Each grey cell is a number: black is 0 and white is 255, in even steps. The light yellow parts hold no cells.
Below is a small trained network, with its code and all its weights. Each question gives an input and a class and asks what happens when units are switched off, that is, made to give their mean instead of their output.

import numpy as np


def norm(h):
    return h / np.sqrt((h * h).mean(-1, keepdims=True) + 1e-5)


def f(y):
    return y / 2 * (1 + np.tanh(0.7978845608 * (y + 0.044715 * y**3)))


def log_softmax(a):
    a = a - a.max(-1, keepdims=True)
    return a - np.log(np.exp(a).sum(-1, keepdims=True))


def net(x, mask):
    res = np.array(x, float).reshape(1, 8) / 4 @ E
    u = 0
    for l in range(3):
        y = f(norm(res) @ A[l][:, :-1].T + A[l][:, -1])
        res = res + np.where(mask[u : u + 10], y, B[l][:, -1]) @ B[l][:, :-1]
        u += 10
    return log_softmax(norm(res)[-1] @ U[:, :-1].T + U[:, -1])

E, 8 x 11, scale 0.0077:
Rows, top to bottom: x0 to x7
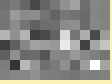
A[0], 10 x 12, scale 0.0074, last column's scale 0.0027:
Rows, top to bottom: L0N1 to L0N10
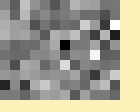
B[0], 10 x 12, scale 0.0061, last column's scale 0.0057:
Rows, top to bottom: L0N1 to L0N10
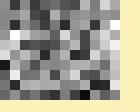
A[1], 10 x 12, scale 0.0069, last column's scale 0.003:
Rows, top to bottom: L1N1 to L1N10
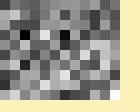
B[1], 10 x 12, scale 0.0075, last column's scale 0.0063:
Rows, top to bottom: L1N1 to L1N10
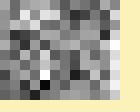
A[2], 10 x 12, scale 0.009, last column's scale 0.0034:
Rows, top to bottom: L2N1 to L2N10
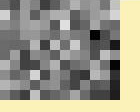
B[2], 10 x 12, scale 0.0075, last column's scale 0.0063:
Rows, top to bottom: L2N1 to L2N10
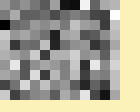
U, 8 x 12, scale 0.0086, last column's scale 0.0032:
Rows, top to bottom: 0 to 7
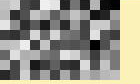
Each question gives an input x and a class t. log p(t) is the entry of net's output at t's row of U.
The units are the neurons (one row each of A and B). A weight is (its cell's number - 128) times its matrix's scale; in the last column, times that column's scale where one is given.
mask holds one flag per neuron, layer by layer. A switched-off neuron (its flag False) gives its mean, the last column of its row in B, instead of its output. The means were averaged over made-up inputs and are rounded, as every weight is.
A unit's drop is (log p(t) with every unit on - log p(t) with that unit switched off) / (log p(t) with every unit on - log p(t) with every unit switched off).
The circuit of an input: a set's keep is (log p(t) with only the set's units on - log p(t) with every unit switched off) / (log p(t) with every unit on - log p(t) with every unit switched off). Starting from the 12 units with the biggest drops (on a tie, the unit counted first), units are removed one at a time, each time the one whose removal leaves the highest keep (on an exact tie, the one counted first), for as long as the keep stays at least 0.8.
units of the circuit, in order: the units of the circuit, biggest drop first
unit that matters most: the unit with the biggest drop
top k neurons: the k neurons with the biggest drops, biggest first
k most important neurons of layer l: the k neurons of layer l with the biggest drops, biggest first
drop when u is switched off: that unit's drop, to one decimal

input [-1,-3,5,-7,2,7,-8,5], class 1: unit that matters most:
L0N9
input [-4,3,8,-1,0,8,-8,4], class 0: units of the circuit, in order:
(L1N7, L1N4)
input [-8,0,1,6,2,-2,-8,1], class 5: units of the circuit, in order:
(L0N4, L2N6)
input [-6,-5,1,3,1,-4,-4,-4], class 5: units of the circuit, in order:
(L0N4, L2N6)
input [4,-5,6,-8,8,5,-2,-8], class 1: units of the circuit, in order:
(L0N9, L2N5)
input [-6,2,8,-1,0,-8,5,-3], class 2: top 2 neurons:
(L1N5, L0N1)
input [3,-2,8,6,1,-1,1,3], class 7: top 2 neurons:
(L1N6, L0N5)
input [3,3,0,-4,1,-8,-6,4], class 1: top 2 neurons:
(L0N9, L1N9)
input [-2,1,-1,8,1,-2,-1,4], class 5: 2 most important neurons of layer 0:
(L0N4, L0N8)
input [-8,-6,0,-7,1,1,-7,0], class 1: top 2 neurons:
(L0N9, L2N10)
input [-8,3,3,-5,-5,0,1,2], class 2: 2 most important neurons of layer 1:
(L1N5, L1N8)
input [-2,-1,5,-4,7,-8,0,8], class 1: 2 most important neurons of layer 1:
(L1N9, L1N7)
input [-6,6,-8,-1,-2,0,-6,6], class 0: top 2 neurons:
(L1N4, L0N9)
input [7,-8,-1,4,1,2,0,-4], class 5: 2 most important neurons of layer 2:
(L2N6, L2N1)
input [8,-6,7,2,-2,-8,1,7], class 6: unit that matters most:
L0N8
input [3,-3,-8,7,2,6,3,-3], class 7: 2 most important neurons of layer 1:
(L1N8, L1N6)
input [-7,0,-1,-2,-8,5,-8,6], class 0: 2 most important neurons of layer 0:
(L0N9, L0N5)
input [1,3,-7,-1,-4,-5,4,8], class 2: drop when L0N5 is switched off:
0.1
